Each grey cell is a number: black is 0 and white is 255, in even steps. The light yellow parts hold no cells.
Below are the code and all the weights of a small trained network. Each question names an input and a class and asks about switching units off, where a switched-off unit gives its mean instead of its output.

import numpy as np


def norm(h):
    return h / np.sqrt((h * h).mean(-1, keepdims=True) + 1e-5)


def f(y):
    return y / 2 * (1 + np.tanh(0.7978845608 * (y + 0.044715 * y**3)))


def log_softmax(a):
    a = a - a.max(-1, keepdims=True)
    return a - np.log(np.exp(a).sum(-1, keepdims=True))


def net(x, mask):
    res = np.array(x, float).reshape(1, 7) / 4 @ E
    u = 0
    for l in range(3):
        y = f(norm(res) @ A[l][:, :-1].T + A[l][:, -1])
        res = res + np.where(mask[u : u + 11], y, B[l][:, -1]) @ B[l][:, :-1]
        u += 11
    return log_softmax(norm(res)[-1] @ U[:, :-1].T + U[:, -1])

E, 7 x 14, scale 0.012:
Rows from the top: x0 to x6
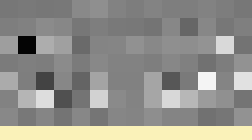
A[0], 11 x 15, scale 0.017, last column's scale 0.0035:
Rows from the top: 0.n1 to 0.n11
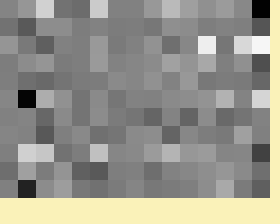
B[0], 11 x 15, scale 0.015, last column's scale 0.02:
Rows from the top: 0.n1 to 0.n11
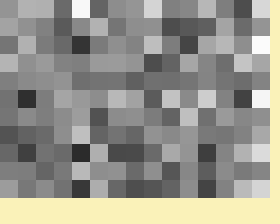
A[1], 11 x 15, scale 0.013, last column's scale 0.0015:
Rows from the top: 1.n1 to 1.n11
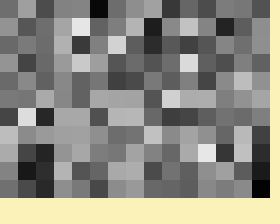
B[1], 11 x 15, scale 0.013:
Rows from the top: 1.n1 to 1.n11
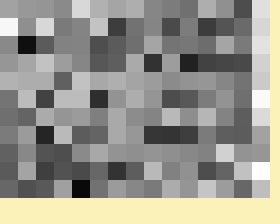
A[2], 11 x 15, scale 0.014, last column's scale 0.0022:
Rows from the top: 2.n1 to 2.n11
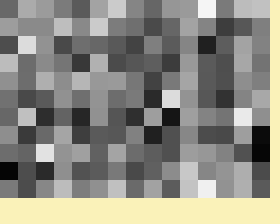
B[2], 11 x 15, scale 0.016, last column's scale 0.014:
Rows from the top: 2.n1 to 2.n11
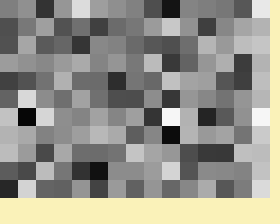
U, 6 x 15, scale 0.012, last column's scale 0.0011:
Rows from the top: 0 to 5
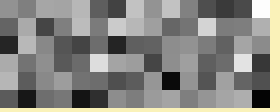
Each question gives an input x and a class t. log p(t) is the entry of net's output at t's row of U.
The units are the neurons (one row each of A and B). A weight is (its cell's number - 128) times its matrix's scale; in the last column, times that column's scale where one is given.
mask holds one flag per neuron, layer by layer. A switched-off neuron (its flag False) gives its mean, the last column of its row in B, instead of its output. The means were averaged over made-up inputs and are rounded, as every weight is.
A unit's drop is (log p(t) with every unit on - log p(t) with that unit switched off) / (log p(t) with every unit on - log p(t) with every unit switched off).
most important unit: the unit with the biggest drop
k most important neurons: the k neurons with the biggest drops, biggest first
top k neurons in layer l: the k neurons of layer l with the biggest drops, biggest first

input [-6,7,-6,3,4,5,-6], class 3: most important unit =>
2.n7
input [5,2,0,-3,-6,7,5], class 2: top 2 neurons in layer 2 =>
(2.n3, 2.n7)
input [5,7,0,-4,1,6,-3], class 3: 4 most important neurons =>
(0.n6, 0.n9, 1.n7, 1.n1)
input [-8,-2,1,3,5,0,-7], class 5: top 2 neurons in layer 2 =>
(2.n7, 2.n8)
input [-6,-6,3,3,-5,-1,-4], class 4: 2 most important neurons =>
(0.n3, 0.n1)
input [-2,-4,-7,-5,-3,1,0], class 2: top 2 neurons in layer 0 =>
(0.n3, 0.n6)
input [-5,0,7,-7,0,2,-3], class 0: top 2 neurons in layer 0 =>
(0.n3, 0.n1)
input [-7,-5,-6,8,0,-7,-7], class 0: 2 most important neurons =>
(0.n3, 1.n2)
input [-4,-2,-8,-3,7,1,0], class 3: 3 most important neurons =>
(2.n7, 0.n6, 0.n1)
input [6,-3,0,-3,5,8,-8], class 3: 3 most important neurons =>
(0.n9, 0.n6, 2.n7)
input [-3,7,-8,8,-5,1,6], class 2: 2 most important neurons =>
(0.n6, 0.n3)
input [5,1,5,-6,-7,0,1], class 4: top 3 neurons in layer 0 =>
(0.n3, 0.n1, 0.n11)
